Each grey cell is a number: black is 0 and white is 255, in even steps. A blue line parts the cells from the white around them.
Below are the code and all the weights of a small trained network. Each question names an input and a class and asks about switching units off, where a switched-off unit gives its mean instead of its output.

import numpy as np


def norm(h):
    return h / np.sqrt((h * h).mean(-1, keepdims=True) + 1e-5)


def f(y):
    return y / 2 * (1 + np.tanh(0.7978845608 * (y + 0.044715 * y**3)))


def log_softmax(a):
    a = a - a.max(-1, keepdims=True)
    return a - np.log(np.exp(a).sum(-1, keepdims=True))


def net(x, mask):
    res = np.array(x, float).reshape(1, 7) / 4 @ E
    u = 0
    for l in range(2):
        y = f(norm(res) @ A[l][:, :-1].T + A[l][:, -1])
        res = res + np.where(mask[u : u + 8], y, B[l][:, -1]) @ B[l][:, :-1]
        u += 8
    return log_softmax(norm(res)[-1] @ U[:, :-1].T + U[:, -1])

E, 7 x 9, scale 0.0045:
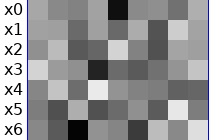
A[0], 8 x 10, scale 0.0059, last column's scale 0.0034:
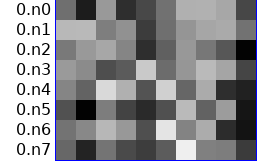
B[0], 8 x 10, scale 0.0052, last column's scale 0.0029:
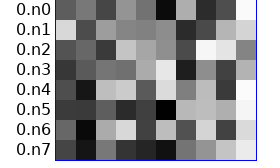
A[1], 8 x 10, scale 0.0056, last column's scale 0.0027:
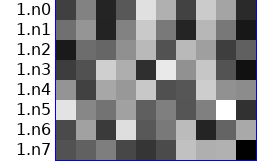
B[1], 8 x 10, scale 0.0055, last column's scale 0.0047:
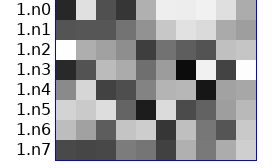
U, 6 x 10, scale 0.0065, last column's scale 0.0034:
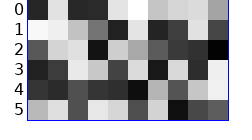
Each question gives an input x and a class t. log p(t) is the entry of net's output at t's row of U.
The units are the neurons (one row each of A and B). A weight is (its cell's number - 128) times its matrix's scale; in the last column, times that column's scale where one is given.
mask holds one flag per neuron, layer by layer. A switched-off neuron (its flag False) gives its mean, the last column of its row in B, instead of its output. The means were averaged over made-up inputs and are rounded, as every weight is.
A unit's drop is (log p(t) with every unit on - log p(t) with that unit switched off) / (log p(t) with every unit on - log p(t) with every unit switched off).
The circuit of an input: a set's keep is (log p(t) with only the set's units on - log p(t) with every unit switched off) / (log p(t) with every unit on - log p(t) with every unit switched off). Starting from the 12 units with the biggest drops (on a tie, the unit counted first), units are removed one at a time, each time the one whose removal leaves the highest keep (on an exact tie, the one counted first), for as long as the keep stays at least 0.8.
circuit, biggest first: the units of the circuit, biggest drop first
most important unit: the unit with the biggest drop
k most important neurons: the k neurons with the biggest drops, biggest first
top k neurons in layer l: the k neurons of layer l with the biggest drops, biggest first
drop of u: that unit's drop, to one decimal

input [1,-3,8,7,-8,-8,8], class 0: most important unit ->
0.n3
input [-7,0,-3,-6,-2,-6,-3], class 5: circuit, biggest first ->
1.n6, 1.n2
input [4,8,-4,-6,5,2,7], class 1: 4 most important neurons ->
1.n5, 0.n0, 0.n1, 0.n4
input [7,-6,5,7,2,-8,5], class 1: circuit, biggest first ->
1.n5, 0.n0
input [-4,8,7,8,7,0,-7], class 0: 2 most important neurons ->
1.n1, 1.n0
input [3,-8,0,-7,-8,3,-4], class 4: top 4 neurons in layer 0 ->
0.n5, 0.n7, 0.n0, 0.n3
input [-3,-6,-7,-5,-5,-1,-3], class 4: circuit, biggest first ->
0.n5, 0.n7
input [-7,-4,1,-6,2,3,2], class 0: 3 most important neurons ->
0.n0, 1.n0, 1.n1
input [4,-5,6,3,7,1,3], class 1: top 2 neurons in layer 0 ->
0.n1, 0.n0
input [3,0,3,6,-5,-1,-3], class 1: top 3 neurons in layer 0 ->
0.n5, 0.n7, 0.n1
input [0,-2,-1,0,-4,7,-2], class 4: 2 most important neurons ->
0.n0, 0.n5
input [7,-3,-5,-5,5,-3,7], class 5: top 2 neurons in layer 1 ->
1.n6, 1.n3
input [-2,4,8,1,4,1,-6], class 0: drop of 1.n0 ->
0.2
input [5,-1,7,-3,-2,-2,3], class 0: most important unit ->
0.n3
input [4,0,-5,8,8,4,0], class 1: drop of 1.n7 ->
0.0
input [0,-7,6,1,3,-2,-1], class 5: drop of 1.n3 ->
0.1
